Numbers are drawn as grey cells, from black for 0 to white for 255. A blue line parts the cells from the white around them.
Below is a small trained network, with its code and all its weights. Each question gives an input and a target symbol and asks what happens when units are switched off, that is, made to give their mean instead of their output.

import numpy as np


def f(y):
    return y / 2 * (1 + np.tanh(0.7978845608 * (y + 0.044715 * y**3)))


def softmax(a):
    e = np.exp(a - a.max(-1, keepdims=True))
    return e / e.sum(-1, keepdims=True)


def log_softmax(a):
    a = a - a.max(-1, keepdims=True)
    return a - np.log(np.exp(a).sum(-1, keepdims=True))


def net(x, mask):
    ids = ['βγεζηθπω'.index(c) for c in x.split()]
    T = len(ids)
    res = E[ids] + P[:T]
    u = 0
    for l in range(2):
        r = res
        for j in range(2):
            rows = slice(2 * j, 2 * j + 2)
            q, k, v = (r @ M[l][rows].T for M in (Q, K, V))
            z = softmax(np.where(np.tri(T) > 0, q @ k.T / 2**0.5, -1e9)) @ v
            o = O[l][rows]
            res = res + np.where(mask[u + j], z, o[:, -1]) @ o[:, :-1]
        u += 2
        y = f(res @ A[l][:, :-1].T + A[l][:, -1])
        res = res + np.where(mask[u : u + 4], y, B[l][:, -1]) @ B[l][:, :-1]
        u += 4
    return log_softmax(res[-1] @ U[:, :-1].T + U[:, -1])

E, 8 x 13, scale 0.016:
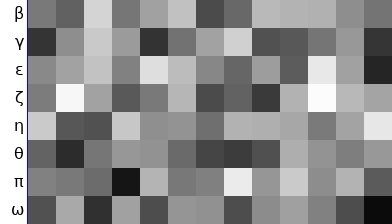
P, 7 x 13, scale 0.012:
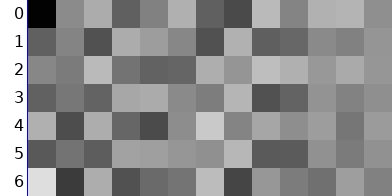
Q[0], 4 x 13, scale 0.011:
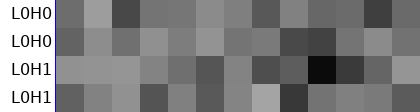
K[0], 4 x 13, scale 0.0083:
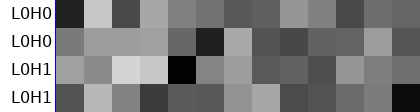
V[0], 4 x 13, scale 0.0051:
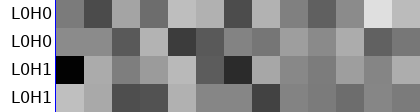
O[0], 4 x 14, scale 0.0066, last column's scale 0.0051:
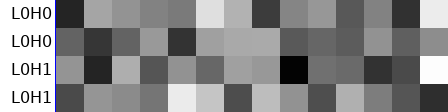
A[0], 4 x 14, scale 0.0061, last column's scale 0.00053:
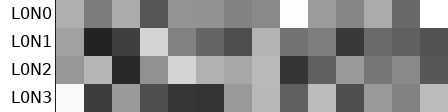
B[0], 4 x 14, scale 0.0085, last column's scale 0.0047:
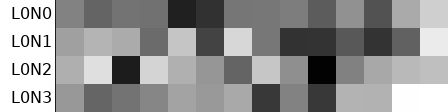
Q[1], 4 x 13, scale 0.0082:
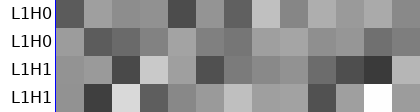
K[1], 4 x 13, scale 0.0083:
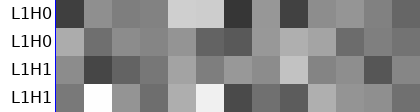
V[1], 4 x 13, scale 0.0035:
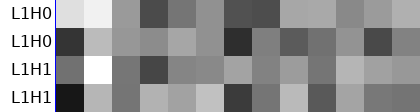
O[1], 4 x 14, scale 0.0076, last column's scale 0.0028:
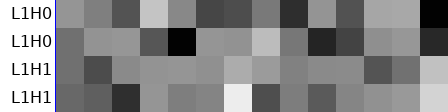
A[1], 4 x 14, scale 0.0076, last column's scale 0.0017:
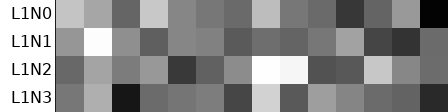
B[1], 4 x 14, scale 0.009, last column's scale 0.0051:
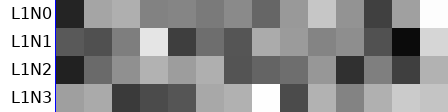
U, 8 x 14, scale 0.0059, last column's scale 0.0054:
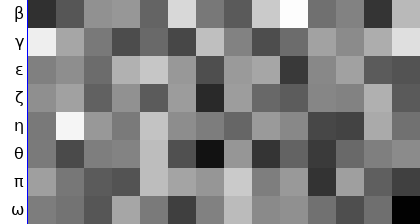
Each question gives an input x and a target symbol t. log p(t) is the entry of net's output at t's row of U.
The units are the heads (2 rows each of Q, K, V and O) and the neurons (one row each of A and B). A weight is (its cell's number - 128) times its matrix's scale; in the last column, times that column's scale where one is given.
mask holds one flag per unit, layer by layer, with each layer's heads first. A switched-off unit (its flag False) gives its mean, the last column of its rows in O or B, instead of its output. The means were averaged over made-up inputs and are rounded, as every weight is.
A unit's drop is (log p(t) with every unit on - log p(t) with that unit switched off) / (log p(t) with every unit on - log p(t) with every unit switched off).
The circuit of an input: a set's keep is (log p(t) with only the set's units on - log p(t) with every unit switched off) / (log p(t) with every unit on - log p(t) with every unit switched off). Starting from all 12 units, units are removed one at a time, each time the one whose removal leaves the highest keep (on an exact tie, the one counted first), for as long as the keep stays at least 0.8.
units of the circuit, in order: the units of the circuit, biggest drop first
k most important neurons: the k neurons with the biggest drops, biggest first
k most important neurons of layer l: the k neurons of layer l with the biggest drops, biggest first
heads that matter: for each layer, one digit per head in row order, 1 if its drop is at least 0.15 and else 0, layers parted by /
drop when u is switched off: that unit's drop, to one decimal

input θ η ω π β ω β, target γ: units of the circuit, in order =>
(L0N0)
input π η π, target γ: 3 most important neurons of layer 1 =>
(L1N2; L1N1; L1N0)
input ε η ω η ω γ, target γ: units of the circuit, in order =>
(L0H1; L0H0; L0N3)
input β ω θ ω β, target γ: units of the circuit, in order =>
(L0N0; L1N1)
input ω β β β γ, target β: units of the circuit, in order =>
(L1N2; L0H1)
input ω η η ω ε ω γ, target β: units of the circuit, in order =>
(L0H1; L1N2)
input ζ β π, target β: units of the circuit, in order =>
(L1N2; L0N1)
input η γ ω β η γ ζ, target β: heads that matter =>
00 / 00
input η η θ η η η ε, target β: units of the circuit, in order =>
(L0N3; L0H0; L1N1)
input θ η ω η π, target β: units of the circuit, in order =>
(L0H1; L1N2)
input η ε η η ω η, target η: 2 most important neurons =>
(L1N0; L0N1)
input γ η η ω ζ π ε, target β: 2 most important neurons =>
(L0N3; L0N2)
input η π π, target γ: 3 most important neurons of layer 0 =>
(L0N3; L0N0; L0N2)
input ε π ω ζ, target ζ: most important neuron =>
(L0N2)
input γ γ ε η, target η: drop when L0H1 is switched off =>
0.0
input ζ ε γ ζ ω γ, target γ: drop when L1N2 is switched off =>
0.1
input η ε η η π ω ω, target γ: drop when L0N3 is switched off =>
0.5
